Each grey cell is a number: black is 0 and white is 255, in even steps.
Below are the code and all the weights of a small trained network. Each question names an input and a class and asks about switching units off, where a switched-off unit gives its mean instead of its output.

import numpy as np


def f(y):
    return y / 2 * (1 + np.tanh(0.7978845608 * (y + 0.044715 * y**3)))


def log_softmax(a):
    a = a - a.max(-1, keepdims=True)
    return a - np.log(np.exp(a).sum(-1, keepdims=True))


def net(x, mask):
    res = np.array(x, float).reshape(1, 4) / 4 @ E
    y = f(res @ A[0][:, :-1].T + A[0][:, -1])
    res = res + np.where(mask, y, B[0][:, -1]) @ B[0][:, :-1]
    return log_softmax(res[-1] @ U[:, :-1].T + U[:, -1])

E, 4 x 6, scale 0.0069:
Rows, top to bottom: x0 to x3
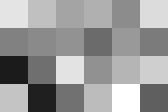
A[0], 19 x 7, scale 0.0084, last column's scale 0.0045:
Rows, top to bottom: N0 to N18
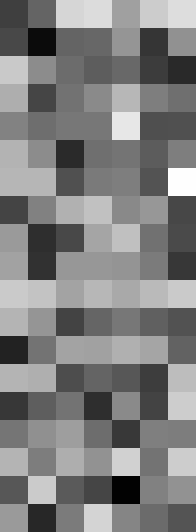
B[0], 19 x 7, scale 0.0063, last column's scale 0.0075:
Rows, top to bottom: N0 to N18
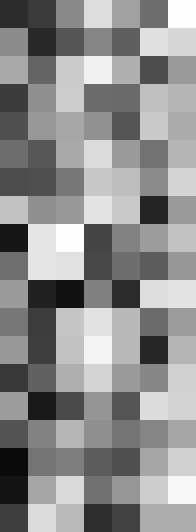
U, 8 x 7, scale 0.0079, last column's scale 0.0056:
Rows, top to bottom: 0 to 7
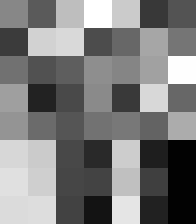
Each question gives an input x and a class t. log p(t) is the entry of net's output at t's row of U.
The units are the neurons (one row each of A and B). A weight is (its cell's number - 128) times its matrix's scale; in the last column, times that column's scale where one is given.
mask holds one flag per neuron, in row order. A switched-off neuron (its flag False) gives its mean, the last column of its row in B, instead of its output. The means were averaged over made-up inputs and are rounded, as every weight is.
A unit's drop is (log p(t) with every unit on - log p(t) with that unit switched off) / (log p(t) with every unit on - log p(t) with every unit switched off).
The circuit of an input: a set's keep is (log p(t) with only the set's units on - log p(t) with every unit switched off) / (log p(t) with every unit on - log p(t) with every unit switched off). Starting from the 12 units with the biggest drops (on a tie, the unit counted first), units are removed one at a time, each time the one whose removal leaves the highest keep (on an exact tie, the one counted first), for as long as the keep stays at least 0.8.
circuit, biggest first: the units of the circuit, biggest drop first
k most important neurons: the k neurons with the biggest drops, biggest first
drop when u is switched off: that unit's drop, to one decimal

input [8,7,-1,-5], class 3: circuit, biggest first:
[N10]
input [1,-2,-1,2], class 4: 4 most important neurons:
[N17; N14; N1; N0]
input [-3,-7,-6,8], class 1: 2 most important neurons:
[N8; N18]
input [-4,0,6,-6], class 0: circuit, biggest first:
[N12; N7]
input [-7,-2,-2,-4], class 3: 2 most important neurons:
[N14; N1]
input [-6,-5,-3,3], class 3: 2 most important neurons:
[N1; N14]
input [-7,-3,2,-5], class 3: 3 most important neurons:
[N14; N8; N1]
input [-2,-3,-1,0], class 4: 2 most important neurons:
[N10; N0]
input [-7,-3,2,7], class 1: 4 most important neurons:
[N8; N18; N10; N9]
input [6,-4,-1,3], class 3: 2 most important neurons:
[N10; N17]
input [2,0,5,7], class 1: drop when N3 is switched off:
0.1
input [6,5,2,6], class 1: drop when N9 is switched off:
0.2
